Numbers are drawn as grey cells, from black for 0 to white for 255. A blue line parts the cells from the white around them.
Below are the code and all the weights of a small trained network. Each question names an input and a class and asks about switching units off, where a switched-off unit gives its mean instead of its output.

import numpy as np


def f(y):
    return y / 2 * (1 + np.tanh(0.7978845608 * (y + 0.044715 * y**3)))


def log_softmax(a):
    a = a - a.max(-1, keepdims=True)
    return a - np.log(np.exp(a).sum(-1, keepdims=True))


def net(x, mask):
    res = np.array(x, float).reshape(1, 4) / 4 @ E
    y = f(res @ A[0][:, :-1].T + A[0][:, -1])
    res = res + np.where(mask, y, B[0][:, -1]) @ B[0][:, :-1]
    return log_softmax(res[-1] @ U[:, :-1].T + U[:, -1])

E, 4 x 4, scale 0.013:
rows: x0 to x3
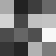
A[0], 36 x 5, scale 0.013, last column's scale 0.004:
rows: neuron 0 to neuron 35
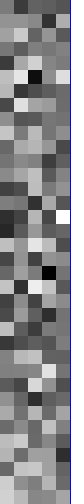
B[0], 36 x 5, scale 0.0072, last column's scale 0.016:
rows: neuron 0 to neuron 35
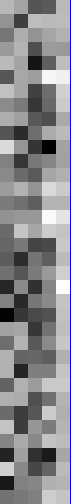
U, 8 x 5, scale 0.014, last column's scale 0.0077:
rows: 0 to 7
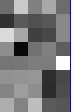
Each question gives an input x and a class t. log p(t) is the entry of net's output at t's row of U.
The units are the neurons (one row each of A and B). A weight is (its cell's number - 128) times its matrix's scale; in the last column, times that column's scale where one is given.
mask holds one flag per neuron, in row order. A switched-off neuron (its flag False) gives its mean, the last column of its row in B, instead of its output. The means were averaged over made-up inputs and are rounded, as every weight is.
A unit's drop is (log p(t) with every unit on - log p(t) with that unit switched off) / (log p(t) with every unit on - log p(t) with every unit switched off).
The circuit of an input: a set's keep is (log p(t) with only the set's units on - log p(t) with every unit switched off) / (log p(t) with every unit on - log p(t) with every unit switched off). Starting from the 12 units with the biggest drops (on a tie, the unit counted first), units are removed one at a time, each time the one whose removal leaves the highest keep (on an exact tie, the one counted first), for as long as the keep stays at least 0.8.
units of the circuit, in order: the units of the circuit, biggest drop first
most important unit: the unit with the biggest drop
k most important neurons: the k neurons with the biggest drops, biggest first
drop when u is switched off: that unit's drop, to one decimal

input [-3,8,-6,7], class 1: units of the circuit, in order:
(neuron 20)
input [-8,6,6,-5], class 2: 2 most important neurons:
(neuron 33; neuron 10)
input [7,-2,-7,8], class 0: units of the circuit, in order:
(neuron 15; neuron 16)
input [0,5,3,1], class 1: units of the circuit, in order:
(neuron 20; neuron 32)
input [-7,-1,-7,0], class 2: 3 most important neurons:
(neuron 4; neuron 10; neuron 33)
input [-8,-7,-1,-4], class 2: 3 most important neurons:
(neuron 33; neuron 4; neuron 10)
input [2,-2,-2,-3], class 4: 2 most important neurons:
(neuron 15; neuron 16)
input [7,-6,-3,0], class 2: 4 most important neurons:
(neuron 28; neuron 6; neuron 20; neuron 0)
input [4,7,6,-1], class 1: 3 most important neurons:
(neuron 20; neuron 32; neuron 34)
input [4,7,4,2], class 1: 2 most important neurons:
(neuron 20; neuron 32)
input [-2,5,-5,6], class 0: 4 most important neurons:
(neuron 27; neuron 15; neuron 13; neuron 22)
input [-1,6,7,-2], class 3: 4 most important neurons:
(neuron 26; neuron 30; neuron 22; neuron 24)
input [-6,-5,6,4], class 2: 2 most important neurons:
(neuron 4; neuron 10)
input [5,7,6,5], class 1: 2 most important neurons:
(neuron 20; neuron 32)
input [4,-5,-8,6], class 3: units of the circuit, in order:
(neuron 1)
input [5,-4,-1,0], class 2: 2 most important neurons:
(neuron 20; neuron 28)
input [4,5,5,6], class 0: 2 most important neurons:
(neuron 27; neuron 13)
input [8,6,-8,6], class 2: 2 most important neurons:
(neuron 6; neuron 0)
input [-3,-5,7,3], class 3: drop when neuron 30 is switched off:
0.1
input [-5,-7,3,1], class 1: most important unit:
neuron 22
